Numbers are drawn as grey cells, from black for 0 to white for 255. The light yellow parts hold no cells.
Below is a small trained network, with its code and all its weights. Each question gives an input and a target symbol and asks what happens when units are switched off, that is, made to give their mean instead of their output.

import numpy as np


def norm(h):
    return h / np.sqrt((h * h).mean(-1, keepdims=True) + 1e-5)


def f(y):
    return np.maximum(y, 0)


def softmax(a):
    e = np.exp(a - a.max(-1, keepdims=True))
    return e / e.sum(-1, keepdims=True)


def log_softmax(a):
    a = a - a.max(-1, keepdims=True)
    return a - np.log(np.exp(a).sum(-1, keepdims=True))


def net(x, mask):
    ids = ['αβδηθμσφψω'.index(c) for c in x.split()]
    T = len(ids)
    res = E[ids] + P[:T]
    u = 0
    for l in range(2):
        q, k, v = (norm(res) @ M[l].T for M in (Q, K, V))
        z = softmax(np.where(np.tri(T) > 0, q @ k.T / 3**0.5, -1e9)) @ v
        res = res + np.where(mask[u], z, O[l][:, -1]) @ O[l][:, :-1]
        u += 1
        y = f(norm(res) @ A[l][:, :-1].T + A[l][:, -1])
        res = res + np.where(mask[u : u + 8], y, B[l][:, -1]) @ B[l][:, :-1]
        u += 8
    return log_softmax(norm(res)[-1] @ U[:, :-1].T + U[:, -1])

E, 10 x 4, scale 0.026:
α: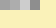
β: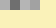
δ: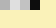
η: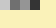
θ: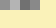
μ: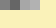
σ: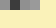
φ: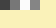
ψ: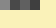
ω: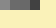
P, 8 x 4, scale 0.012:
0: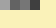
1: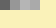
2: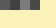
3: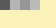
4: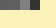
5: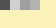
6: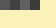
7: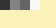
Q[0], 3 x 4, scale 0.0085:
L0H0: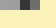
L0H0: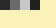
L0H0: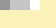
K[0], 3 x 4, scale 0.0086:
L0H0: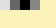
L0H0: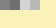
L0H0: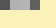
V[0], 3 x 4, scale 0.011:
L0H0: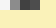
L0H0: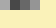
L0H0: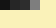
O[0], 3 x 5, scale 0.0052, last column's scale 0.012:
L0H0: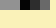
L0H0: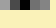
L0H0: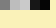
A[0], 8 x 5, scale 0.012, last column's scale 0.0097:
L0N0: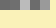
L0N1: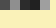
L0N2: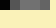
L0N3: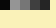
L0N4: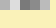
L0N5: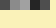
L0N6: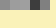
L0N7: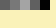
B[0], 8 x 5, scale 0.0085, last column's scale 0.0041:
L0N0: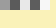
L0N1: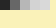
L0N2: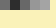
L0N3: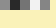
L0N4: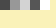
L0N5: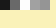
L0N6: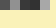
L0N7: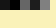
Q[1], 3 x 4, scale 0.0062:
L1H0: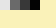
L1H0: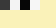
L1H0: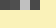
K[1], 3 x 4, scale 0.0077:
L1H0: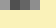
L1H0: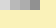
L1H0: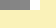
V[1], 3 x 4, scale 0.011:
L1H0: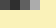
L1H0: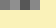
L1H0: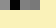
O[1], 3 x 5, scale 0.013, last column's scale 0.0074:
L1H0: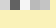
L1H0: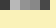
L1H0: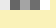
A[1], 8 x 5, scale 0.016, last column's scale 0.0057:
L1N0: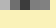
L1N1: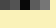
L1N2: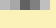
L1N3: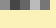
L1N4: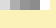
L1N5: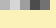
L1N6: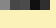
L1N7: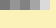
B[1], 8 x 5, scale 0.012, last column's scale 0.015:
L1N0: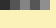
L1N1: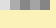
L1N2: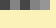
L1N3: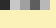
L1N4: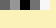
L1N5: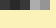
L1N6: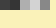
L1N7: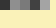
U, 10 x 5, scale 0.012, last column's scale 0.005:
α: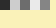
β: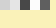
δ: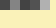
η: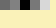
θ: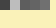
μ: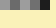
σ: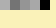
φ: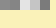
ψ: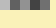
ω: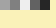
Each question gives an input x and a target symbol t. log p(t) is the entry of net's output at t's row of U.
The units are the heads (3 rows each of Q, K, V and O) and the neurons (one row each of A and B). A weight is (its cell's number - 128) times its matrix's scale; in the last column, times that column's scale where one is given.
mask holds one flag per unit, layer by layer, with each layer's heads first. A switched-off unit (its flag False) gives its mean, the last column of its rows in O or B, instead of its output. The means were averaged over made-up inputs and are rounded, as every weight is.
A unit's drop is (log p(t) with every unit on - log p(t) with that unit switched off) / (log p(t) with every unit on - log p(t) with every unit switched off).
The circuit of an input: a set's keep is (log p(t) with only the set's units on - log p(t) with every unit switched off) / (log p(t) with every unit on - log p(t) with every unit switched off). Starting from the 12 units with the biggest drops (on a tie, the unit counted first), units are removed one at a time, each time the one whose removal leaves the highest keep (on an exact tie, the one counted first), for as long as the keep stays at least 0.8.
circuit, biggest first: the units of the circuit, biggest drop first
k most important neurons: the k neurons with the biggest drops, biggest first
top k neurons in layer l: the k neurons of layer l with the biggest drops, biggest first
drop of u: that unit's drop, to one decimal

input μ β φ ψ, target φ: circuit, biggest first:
[L0N1; L1N4]
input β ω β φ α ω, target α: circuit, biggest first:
[L0N1]
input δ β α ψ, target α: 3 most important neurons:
[L0N1; L1N3; L0N0]
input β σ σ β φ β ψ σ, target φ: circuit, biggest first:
[L0H0; L1N4]
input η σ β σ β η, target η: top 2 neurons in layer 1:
[L1N5; L1N4]
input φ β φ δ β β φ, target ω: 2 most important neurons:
[L1N4; L0N0]
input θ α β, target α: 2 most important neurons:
[L0N4; L1N3]
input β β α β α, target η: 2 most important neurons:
[L0N1; L1N4]
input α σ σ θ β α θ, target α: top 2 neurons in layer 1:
[L1N4; L1N1]
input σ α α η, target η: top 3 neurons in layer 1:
[L1N4; L1N5; L1N2]
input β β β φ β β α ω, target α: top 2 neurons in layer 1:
[L1N3; L1N4]
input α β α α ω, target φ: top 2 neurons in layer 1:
[L1N4; L1N1]
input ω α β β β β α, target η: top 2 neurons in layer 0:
[L0N1; L0N2]
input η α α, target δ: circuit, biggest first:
[L1H0]
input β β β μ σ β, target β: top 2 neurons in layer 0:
[L0N1; L0N5]
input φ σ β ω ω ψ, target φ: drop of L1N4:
0.1
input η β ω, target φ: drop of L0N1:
0.3
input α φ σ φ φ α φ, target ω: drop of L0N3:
0.0
